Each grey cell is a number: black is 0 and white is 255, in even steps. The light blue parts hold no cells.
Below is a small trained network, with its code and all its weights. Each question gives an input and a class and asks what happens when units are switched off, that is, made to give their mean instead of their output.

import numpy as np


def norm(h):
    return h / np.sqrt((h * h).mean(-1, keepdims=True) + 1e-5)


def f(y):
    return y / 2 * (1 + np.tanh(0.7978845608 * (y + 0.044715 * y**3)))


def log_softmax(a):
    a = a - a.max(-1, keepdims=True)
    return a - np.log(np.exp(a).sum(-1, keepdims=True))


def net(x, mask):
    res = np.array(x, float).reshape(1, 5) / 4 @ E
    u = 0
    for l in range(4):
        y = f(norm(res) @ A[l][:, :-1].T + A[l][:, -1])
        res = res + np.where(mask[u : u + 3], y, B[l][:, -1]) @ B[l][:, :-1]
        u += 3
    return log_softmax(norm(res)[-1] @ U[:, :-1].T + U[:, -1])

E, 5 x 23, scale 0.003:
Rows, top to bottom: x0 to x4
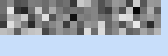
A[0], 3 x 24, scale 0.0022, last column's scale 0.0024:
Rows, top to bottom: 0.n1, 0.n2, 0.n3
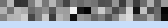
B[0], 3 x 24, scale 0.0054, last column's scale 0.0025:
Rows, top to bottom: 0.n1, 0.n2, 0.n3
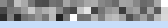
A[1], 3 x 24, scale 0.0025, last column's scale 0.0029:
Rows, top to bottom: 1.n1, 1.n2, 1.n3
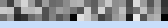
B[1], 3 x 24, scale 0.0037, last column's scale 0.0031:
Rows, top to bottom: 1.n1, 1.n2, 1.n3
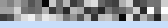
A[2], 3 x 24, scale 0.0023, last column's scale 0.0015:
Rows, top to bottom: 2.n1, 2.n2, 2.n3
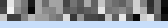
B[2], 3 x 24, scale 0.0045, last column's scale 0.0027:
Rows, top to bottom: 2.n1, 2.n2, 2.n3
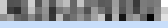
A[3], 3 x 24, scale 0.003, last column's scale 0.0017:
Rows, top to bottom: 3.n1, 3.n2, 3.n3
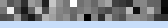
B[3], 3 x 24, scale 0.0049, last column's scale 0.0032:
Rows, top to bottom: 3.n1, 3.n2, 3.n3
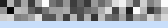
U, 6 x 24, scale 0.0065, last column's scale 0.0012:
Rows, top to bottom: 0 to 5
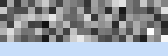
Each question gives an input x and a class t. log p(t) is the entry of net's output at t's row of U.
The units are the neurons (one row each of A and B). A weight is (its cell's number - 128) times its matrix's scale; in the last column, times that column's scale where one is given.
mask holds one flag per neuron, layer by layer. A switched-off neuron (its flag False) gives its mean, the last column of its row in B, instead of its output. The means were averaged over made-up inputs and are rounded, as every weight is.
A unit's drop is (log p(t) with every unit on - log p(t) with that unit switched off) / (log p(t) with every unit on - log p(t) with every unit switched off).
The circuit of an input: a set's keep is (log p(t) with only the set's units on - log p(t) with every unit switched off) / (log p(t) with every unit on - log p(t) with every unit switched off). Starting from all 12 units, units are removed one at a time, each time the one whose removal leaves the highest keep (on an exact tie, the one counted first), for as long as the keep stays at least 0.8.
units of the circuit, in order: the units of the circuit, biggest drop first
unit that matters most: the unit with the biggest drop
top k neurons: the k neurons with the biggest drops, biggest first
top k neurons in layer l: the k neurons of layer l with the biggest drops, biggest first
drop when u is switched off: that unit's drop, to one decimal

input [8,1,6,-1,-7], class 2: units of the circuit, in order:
[1.n3]
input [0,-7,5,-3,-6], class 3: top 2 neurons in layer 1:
[1.n1, 1.n2]
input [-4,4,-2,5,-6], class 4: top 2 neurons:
[3.n3, 2.n3]
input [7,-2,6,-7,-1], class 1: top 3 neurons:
[2.n3, 0.n2, 3.n1]
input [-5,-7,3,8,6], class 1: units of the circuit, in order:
[2.n2, 2.n1]
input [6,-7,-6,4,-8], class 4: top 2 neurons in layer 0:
[0.n1, 0.n2]
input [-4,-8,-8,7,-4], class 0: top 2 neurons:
[3.n1, 0.n1]
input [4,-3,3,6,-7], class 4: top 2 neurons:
[3.n3, 2.n3]
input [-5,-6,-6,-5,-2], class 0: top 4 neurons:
[3.n1, 0.n1, 2.n1, 1.n3]
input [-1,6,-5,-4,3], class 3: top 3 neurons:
[3.n2, 0.n3, 0.n1]
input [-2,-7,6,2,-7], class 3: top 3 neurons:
[1.n1, 3.n1, 1.n2]
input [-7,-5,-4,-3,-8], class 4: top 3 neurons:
[3.n3, 1.n3, 0.n1]
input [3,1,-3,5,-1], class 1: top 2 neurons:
[2.n1, 0.n2]
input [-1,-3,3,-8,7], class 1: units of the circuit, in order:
[2.n3]
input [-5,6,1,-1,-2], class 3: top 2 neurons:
[3.n2, 1.n3]
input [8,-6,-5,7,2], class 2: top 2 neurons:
[1.n3, 2.n3]
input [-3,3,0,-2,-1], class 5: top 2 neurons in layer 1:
[1.n3, 1.n1]
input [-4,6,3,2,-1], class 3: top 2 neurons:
[3.n2, 1.n3]
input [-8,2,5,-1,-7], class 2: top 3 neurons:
[0.n2, 1.n2, 3.n1]
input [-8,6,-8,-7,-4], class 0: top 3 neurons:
[3.n1, 2.n1, 1.n3]
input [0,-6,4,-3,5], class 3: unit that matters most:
1.n1
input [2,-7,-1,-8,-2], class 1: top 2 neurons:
[2.n3, 0.n1]
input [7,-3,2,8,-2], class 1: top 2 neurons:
[2.n2, 2.n1]
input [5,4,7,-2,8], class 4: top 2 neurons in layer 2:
[2.n2, 2.n1]
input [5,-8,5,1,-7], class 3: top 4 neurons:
[1.n1, 1.n2, 3.n1, 0.n2]
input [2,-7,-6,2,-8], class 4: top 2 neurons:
[3.n3, 0.n1]
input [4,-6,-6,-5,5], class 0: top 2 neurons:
[3.n1, 0.n1]
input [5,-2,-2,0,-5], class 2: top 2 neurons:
[1.n3, 1.n2]
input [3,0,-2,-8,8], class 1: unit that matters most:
2.n3
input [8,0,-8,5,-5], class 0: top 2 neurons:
[3.n1, 0.n2]
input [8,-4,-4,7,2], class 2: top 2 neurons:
[1.n3, 2.n3]
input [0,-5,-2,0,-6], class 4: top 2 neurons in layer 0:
[0.n1, 0.n3]
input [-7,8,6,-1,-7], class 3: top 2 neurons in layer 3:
[3.n2, 3.n1]
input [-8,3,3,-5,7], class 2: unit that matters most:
0.n2
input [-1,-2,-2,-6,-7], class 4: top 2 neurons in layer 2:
[2.n1, 2.n2]
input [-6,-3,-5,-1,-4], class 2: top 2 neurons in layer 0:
[0.n2, 0.n3]
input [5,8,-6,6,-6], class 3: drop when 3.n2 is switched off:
1.0
